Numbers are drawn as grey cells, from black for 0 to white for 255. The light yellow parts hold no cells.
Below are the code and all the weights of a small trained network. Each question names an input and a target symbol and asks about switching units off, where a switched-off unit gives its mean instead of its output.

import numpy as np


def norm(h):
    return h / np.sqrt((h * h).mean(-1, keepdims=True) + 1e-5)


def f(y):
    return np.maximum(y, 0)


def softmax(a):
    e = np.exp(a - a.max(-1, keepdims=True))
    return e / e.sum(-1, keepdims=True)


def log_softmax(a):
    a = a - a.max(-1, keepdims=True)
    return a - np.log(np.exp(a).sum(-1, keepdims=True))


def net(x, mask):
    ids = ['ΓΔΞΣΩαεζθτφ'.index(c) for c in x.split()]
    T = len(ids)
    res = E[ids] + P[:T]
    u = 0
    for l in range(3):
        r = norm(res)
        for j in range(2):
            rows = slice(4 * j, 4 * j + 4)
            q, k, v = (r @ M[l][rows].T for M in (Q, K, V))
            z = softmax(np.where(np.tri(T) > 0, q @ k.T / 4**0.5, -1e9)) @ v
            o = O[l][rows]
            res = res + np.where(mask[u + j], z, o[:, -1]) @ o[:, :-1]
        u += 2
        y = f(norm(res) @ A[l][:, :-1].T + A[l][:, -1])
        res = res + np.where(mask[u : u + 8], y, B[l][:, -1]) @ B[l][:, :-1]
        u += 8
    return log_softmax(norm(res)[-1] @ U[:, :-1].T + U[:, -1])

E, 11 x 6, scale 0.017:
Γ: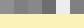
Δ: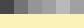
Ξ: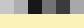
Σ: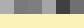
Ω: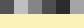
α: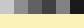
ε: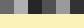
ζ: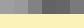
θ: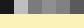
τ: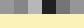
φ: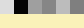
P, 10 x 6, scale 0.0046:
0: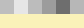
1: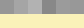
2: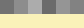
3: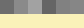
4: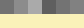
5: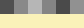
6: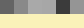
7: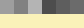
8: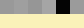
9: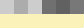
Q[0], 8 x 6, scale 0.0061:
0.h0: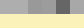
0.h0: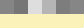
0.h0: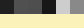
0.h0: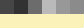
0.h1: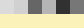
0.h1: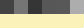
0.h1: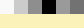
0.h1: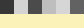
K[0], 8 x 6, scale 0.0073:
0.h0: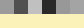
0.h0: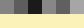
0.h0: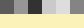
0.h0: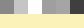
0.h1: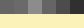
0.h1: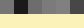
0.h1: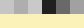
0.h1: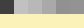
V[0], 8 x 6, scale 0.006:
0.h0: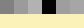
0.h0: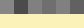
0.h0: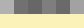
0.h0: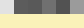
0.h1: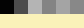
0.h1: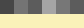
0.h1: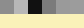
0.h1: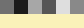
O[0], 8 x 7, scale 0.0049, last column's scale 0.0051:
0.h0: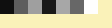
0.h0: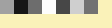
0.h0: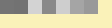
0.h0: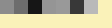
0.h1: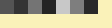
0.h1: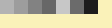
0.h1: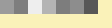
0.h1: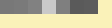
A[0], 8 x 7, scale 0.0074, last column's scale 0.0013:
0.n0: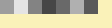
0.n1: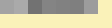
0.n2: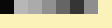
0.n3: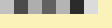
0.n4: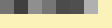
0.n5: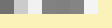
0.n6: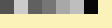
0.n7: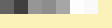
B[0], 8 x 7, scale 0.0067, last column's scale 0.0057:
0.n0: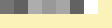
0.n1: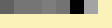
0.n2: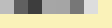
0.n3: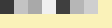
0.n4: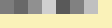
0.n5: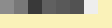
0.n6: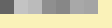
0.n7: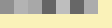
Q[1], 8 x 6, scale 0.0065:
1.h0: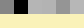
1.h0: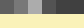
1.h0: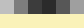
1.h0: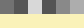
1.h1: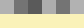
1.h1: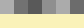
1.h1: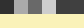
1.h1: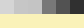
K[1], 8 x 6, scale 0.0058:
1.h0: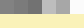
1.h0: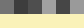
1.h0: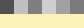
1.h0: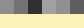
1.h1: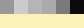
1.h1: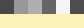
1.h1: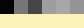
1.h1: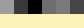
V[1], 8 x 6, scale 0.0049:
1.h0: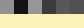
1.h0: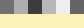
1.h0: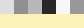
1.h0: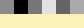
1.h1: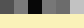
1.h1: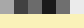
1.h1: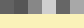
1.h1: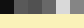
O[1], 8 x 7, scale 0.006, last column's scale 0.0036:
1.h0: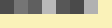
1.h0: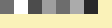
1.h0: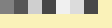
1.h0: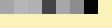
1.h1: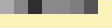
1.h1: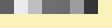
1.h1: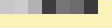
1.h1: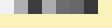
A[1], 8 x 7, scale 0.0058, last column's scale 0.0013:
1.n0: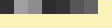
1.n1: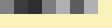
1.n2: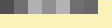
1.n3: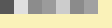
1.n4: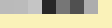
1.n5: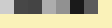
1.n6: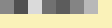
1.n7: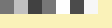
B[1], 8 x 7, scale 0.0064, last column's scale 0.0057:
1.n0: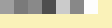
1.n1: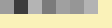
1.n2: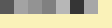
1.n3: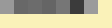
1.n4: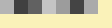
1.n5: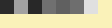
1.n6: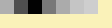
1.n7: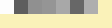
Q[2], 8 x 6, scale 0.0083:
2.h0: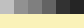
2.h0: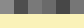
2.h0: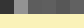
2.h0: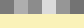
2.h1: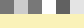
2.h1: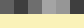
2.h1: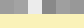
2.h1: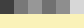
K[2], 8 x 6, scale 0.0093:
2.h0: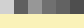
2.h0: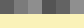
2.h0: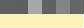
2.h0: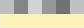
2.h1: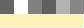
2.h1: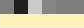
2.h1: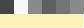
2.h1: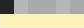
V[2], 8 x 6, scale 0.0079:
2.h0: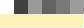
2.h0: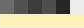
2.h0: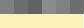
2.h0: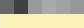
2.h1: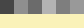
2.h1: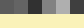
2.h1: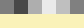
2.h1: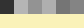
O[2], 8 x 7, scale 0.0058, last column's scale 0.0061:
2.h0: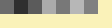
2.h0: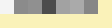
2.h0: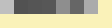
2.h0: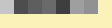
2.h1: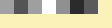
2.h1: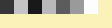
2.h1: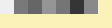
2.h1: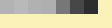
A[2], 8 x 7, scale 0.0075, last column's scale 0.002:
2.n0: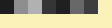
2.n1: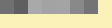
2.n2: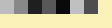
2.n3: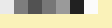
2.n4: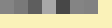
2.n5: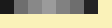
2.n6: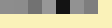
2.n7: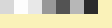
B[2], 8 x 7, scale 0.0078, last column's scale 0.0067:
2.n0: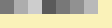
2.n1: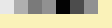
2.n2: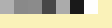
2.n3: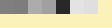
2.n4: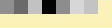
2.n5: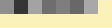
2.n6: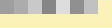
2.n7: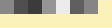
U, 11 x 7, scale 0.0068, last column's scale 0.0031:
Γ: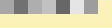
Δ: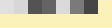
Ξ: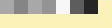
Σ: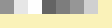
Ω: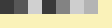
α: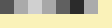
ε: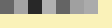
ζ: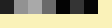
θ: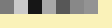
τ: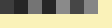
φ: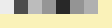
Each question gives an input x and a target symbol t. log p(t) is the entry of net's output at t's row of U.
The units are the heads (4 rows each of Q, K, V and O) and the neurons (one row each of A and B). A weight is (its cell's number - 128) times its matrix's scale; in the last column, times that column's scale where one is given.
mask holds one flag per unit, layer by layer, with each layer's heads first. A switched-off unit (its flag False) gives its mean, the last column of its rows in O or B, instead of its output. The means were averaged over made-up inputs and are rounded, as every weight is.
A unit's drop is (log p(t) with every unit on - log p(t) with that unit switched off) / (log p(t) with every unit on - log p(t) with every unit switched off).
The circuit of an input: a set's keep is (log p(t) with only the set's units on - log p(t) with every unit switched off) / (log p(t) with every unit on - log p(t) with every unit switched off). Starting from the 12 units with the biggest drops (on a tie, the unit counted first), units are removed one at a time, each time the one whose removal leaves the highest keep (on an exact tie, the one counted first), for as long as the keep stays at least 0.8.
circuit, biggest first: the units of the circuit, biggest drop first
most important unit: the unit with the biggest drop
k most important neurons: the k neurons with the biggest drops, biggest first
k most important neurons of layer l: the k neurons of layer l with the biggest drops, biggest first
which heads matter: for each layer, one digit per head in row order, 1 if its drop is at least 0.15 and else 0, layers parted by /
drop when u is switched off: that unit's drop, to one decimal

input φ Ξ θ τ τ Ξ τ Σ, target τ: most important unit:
1.n4
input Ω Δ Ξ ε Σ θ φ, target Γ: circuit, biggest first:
0.n3, 2.n2, 1.h0
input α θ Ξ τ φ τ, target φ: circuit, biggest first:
2.h1, 0.n3, 2.n3
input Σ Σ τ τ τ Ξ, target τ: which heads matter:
00 / 10 / 00
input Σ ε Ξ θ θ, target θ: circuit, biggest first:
0.n2, 1.h0
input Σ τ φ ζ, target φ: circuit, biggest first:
2.h1, 2.n3
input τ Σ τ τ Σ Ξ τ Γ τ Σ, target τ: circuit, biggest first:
1.n5, 2.h1, 0.h0
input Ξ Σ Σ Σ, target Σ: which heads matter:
10 / 10 / 00
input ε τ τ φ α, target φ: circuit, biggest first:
2.h1, 0.n3, 2.n3
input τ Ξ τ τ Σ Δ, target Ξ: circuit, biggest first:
1.n7, 0.n7, 0.n2
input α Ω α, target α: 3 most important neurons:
0.n3, 0.n5, 1.n6
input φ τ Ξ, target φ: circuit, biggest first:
2.h1, 2.n3, 0.n3
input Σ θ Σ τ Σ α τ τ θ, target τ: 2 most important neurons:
1.n5, 1.n4
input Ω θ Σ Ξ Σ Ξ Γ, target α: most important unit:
0.n3
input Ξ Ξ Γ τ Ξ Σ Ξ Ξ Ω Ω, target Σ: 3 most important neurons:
2.n0, 1.n7, 1.n6
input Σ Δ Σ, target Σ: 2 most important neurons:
2.n6, 2.n4
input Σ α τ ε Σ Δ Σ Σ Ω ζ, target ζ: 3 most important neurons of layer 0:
0.n1, 0.n0, 0.n2
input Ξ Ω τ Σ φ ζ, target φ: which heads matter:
00 / 00 / 11
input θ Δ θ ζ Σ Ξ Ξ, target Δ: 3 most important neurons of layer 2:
2.n2, 2.n6, 2.n4
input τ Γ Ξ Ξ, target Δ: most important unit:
1.h0
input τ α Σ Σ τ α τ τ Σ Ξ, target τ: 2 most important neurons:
1.n5, 0.n0
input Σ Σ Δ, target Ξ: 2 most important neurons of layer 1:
1.n7, 1.n5
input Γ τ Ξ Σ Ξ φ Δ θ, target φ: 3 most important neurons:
2.n3, 1.n7, 0.n2
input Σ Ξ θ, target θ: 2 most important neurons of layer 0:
0.n2, 0.n1
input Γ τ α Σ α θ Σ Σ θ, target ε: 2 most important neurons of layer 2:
2.n3, 2.n2
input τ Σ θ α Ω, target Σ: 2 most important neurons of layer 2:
2.n0, 2.n6
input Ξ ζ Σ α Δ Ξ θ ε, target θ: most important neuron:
2.n3
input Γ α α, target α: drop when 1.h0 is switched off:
0.1
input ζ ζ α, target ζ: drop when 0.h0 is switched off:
0.0
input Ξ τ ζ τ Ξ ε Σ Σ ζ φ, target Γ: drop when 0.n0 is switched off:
0.1
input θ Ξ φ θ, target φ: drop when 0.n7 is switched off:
0.0
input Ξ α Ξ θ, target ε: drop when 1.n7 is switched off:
0.2
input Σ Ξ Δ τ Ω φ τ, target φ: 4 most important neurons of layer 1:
1.n0, 1.n7, 1.n1, 1.n6
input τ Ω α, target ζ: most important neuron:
0.n3
